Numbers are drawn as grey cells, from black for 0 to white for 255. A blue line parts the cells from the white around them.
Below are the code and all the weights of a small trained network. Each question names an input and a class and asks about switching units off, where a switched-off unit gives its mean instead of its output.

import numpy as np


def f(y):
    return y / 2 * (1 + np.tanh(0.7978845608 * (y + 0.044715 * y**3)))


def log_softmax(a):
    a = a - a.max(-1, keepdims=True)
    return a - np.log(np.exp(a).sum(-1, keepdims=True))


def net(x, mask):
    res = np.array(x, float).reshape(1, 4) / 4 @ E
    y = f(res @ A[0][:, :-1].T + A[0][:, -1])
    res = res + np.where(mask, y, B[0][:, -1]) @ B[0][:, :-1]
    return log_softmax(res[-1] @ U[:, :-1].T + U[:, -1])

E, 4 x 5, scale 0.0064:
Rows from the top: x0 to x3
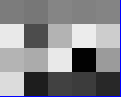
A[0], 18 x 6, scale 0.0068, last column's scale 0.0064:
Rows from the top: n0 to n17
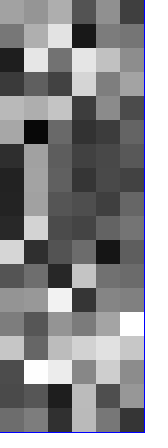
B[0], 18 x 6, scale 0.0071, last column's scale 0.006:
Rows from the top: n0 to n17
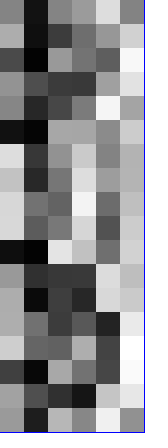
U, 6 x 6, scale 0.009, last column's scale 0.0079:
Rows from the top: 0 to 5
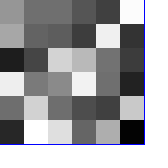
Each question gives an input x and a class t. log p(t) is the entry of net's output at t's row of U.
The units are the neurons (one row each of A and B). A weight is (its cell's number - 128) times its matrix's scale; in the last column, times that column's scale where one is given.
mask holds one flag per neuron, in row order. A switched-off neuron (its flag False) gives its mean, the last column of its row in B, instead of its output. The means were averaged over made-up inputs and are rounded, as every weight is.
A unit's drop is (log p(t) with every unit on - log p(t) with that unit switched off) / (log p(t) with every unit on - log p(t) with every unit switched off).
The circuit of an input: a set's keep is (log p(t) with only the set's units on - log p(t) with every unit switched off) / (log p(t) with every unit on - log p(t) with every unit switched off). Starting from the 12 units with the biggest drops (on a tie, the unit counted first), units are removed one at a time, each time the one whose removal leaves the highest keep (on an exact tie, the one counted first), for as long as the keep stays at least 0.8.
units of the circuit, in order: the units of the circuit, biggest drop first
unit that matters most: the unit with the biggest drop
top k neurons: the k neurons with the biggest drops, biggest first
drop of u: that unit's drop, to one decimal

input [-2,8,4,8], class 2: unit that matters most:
n10
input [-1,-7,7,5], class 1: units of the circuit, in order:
[n12; n4]
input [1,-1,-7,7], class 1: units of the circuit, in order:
[n16; n11]
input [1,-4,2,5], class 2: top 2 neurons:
[n5; n10]
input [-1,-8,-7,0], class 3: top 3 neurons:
[n8; n9; n6]
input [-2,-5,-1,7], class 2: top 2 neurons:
[n10; n5]
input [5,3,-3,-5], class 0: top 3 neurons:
[n10; n5; n14]
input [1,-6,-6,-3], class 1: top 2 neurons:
[n16; n11]
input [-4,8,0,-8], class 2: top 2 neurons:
[n15; n2]
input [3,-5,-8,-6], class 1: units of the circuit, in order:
[n16; n11]
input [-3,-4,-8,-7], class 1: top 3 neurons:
[n16; n11; n3]
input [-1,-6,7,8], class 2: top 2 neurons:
[n5; n10]
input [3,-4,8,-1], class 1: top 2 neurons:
[n12; n4]
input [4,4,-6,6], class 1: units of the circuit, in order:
[n16]
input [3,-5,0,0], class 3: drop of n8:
0.2
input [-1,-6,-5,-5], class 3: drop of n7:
0.3
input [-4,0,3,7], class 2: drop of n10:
0.3
